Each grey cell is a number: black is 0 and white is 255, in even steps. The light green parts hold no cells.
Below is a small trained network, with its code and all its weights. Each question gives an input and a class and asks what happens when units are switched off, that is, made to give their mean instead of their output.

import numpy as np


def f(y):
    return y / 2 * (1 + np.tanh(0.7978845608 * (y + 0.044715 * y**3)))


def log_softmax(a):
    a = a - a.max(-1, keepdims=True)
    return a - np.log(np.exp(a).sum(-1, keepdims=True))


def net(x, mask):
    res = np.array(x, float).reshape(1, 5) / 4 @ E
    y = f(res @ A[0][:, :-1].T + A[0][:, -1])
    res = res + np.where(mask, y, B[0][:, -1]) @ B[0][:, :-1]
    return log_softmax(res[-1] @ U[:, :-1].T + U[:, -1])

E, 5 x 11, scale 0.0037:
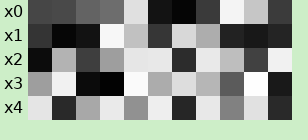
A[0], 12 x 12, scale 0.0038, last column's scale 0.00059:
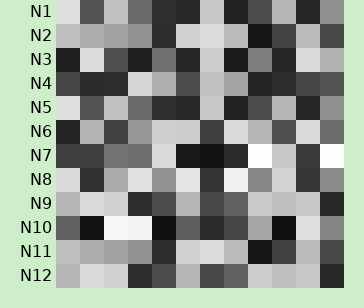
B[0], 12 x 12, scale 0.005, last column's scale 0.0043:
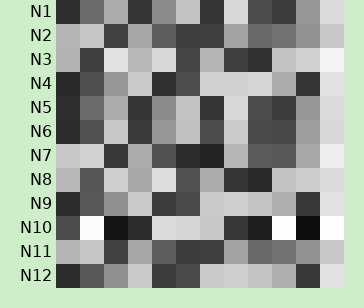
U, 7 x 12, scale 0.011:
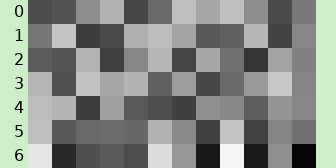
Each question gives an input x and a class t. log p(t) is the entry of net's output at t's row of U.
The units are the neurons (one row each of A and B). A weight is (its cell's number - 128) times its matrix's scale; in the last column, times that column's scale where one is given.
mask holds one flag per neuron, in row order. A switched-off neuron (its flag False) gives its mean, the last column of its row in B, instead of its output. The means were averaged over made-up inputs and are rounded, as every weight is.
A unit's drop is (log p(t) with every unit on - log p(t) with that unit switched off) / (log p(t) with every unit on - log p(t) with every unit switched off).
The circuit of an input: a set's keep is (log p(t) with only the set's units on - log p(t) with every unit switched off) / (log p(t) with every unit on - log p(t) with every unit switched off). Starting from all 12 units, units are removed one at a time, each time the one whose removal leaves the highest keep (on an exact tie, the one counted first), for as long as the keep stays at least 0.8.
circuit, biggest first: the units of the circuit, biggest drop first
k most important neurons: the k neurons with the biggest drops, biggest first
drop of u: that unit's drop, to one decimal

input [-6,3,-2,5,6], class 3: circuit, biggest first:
[N8]
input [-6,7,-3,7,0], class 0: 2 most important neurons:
[N4 N10]
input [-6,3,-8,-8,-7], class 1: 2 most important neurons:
[N10 N6]
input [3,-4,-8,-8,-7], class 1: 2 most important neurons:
[N10 N6]
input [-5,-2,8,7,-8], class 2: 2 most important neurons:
[N6 N10]
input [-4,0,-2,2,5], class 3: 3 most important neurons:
[N8 N10 N7]
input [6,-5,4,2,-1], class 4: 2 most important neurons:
[N7 N4]
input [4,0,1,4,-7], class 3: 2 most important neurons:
[N3 N10]
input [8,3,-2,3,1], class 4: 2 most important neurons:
[N7 N10]
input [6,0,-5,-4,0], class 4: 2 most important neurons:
[N7 N6]
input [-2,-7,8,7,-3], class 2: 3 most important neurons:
[N6 N10 N4]
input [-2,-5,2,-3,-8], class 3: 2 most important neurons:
[N3 N4]
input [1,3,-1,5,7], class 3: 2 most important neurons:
[N8 N10]
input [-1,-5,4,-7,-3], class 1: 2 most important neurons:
[N10 N4]
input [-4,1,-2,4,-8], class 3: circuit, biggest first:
[N3]
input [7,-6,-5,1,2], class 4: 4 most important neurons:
[N7 N4 N6 N3]
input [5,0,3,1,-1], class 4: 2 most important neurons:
[N7 N10]
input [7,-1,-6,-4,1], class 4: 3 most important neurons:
[N7 N6 N3]
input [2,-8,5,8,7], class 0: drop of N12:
0.4
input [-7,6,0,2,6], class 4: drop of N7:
-0.3
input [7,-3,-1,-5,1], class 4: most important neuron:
[N7]
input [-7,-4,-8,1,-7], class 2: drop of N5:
0.7
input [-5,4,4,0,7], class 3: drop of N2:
0.0
